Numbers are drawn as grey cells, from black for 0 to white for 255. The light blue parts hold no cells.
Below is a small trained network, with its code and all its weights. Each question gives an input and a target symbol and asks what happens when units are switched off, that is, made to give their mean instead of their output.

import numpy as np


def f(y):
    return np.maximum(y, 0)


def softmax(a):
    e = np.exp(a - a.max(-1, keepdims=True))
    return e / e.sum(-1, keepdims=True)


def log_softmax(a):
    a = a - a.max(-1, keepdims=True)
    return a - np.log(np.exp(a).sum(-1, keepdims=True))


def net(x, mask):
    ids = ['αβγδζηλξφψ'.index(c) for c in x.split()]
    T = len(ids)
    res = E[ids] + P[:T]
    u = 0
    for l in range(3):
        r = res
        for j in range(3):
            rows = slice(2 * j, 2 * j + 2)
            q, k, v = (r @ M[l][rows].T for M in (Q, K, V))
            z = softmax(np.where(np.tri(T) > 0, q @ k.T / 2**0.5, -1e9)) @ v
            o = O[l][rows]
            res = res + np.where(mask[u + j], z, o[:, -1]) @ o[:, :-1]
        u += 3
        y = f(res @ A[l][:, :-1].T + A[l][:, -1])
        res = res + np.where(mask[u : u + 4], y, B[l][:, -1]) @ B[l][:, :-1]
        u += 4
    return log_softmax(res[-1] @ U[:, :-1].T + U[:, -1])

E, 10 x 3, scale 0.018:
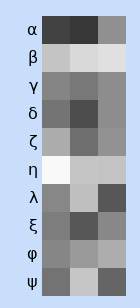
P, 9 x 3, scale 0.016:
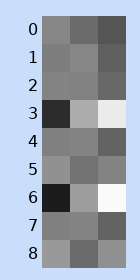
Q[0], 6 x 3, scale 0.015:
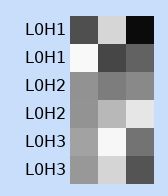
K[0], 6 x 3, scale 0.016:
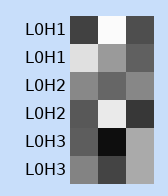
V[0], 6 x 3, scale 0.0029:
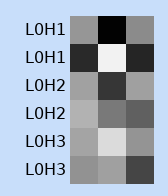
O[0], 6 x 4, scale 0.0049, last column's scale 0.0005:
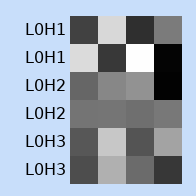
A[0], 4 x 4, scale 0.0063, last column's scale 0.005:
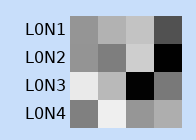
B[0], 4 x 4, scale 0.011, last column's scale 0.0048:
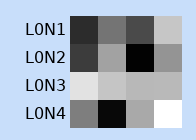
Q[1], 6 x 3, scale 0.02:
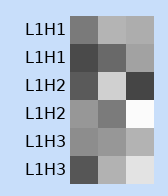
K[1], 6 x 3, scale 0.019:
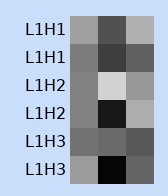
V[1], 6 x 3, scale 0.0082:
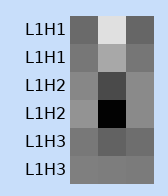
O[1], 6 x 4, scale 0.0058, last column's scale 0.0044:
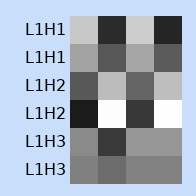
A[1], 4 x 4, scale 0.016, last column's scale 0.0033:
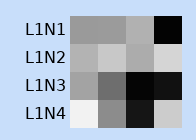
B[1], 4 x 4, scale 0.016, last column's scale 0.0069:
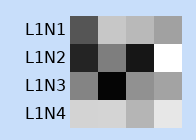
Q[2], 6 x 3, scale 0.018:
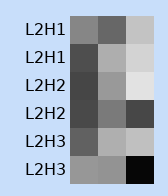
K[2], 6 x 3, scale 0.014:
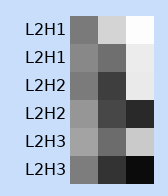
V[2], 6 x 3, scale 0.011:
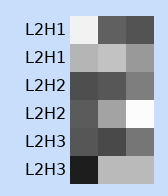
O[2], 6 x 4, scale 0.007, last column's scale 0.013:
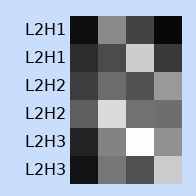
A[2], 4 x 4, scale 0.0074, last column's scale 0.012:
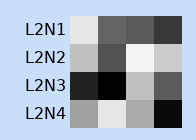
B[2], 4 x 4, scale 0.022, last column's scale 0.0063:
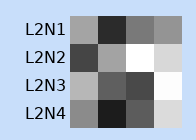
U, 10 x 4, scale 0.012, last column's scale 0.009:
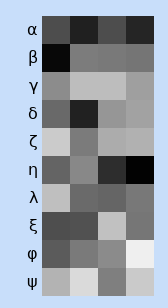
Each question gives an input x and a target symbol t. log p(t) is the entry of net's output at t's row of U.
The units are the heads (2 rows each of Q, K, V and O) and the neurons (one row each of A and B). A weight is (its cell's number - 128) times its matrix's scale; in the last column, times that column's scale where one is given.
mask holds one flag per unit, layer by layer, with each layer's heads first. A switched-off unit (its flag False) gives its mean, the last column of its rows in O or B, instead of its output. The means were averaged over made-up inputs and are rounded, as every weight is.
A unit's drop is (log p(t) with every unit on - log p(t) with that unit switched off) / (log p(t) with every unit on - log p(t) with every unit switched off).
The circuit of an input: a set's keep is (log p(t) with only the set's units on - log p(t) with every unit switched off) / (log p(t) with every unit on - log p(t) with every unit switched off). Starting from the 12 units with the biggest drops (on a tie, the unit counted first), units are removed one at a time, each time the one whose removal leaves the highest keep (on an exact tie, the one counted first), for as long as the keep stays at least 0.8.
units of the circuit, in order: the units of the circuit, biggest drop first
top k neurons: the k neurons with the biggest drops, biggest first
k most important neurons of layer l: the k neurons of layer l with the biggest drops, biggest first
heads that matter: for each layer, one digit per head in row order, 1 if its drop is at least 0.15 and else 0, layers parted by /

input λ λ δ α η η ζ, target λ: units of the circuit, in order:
(L2H3; L1N4)
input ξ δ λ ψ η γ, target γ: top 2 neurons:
(L1N2; L0N4)
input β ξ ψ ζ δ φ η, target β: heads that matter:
000 / 000 / 011
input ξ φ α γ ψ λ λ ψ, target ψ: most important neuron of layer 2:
(L2N2)
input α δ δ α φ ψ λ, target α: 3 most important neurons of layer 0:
(L0N4; L0N3; L0N1)
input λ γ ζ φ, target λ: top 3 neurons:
(L1N2; L1N4; L0N3)
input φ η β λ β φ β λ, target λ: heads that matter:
000 / 000 / 010
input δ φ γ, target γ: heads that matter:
000 / 000 / 001
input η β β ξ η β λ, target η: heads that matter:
000 / 010 / 011
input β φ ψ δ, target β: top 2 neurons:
(L1N2; L1N3)
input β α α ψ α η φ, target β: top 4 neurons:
(L1N2; L0N4; L1N3; L2N4)
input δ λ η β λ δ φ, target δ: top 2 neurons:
(L1N2; L0N4)
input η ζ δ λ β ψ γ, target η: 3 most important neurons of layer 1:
(L1N2; L1N4; L1N1)
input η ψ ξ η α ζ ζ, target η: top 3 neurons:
(L1N2; L1N4; L0N3)
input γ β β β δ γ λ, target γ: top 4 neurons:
(L1N2; L0N4; L0N2; L0N1)
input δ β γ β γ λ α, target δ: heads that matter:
100 / 000 / 111
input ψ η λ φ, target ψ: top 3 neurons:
(L1N2; L1N4; L1N1)
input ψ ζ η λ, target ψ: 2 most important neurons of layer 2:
(L2N4; L2N3)
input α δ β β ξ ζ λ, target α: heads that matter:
001 / 110 / 011
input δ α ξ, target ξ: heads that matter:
100 / 000 / 001
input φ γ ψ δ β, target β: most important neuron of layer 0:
(L0N3)
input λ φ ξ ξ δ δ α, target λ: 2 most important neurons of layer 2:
(L2N1; L2N2)
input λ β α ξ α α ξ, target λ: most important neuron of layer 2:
(L2N1)
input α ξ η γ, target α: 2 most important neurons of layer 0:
(L0N4; L0N3)
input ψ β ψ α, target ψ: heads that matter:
000 / 010 / 111
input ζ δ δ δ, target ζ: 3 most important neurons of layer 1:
(L1N2; L1N4; L1N3)
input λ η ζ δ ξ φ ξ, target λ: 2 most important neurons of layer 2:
(L2N1; L2N2)
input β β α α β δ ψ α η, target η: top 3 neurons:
(L1N2; L2N4; L1N1)
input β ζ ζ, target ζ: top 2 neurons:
(L1N4; L0N4)
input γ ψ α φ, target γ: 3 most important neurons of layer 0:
(L0N4; L0N1; L0N3)
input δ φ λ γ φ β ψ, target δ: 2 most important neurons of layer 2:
(L2N3; L2N2)
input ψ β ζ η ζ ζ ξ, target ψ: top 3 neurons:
(L1N2; L1N4; L1N1)
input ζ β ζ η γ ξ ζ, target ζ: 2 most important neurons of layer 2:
(L2N1; L2N2)
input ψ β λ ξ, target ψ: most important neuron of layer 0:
(L0N3)
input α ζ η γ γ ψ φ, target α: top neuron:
(L0N4)
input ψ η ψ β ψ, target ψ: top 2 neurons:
(L1N2; L1N4)
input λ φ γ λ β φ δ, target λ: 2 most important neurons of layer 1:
(L1N2; L1N4)
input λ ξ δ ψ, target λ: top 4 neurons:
(L1N2; L1N4; L0N3; L0N4)
